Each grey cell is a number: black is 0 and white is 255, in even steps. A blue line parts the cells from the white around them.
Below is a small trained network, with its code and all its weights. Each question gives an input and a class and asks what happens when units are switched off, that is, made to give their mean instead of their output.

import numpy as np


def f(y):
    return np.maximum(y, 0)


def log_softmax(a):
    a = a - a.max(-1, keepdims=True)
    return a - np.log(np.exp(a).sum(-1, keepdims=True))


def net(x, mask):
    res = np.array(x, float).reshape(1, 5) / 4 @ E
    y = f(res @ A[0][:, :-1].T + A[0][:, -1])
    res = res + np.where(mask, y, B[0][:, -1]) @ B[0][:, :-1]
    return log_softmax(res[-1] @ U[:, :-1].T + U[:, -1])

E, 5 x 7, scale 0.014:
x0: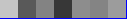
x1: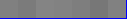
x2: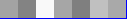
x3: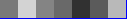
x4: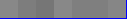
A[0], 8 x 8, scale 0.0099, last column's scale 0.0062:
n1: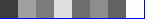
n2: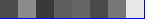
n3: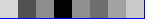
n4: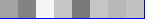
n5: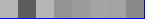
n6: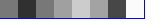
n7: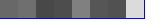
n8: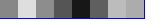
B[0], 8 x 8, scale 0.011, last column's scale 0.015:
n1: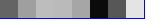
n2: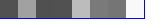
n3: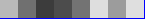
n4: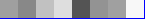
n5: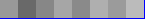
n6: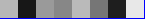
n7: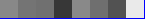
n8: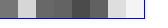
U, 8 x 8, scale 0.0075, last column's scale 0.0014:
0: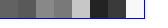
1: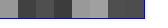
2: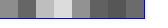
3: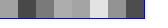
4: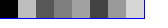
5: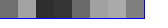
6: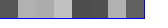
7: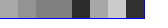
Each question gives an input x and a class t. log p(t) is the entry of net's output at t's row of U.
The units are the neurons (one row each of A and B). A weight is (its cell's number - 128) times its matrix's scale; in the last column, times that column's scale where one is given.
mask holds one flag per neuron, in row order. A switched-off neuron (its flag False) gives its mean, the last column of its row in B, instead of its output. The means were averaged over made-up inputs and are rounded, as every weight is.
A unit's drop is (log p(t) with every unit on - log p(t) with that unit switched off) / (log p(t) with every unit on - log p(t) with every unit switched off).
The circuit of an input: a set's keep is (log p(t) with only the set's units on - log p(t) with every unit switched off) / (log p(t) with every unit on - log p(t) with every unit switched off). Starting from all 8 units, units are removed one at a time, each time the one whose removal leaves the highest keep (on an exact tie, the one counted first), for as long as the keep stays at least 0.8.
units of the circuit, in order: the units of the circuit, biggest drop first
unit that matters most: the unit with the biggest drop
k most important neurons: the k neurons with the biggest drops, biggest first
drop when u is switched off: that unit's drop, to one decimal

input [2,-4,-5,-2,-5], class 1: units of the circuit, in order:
n1; n8
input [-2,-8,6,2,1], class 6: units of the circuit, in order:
n6; n3
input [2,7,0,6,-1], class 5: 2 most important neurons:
n4; n1
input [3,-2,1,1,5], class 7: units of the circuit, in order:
n6; n2
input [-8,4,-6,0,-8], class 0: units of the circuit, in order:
n8
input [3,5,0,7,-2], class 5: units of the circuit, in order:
n4; n1
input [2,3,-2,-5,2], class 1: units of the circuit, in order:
n1; n4
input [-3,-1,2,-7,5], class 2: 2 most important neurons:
n2; n7
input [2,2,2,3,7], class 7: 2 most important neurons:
n1; n2
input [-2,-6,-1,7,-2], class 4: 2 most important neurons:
n4; n3
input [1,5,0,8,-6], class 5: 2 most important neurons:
n1; n4
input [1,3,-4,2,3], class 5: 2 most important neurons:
n1; n6
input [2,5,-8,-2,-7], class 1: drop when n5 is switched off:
0.0
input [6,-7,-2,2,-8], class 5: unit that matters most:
n6
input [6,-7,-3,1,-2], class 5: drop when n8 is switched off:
-0.1
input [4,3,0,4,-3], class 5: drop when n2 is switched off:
-0.1
